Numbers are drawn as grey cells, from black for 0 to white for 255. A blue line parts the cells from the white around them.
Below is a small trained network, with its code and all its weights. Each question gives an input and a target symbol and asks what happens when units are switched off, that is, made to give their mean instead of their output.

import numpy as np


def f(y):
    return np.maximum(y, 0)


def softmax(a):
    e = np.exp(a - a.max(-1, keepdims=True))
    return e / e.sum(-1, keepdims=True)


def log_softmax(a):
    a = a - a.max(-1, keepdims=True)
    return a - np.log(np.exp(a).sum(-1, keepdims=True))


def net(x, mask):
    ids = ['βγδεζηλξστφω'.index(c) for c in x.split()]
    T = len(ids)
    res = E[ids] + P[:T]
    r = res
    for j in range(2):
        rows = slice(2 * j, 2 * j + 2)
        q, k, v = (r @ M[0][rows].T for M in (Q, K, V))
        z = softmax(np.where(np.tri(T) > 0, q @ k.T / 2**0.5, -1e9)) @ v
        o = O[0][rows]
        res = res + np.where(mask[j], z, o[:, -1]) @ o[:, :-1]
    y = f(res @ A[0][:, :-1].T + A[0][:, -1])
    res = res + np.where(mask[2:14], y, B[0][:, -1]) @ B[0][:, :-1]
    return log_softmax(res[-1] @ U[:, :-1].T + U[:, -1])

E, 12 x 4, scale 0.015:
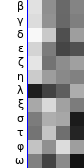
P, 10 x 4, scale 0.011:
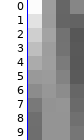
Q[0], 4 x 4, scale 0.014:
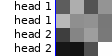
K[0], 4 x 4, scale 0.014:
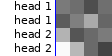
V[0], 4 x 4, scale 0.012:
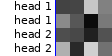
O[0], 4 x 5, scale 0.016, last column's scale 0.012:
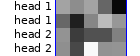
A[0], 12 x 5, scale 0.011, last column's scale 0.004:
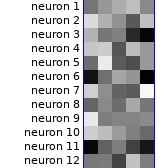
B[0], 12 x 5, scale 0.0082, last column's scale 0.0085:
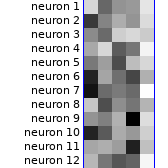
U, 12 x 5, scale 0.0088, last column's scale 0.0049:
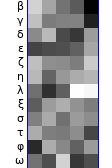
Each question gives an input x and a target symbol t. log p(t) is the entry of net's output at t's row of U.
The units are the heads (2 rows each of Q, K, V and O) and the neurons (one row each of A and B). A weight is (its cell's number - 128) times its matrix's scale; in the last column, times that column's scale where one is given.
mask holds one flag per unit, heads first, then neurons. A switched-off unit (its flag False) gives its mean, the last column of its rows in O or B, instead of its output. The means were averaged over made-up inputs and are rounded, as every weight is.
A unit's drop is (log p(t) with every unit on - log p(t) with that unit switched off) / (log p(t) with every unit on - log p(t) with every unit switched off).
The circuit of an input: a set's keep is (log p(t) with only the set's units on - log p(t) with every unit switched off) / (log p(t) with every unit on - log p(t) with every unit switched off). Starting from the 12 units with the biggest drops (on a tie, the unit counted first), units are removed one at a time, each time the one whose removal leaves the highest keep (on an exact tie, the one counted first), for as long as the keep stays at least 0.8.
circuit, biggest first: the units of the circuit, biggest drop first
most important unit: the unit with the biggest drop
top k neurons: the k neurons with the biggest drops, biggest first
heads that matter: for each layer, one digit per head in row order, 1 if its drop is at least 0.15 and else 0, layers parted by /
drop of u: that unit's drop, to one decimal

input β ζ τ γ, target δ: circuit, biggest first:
head 2; neuron 4
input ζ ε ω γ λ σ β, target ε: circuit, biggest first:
head 2
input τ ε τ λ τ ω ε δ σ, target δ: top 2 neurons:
neuron 11; neuron 10
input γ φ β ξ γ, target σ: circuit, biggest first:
head 2; head 1; neuron 5
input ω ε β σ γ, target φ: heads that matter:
10
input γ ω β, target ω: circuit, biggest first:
head 2; neuron 9
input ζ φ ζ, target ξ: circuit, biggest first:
head 2; neuron 10
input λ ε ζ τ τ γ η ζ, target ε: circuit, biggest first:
head 2; neuron 1
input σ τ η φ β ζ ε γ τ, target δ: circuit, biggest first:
head 2; neuron 11
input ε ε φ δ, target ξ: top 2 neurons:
neuron 10; neuron 2
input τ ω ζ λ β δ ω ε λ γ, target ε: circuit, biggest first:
head 2; neuron 7
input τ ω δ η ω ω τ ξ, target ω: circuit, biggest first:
head 2; neuron 5
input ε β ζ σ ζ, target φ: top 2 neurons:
neuron 10; neuron 2
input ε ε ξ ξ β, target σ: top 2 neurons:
neuron 5; neuron 4
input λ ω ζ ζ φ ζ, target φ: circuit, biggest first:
head 1; neuron 7; neuron 2; neuron 1
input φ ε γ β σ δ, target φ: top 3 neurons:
neuron 10; neuron 2; neuron 7
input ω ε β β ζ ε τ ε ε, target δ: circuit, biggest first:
head 2
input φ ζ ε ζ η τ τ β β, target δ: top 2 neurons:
neuron 4; neuron 3
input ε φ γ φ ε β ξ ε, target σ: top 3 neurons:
neuron 5; neuron 4; neuron 9
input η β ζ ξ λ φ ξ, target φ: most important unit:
head 1
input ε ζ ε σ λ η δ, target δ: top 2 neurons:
neuron 4; neuron 9
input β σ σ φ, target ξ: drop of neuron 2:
0.2
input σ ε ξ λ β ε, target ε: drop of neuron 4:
0.1
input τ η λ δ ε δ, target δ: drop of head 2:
0.7
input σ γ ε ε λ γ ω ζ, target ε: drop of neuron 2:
0.0
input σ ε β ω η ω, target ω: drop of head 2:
0.8
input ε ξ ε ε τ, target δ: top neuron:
neuron 11
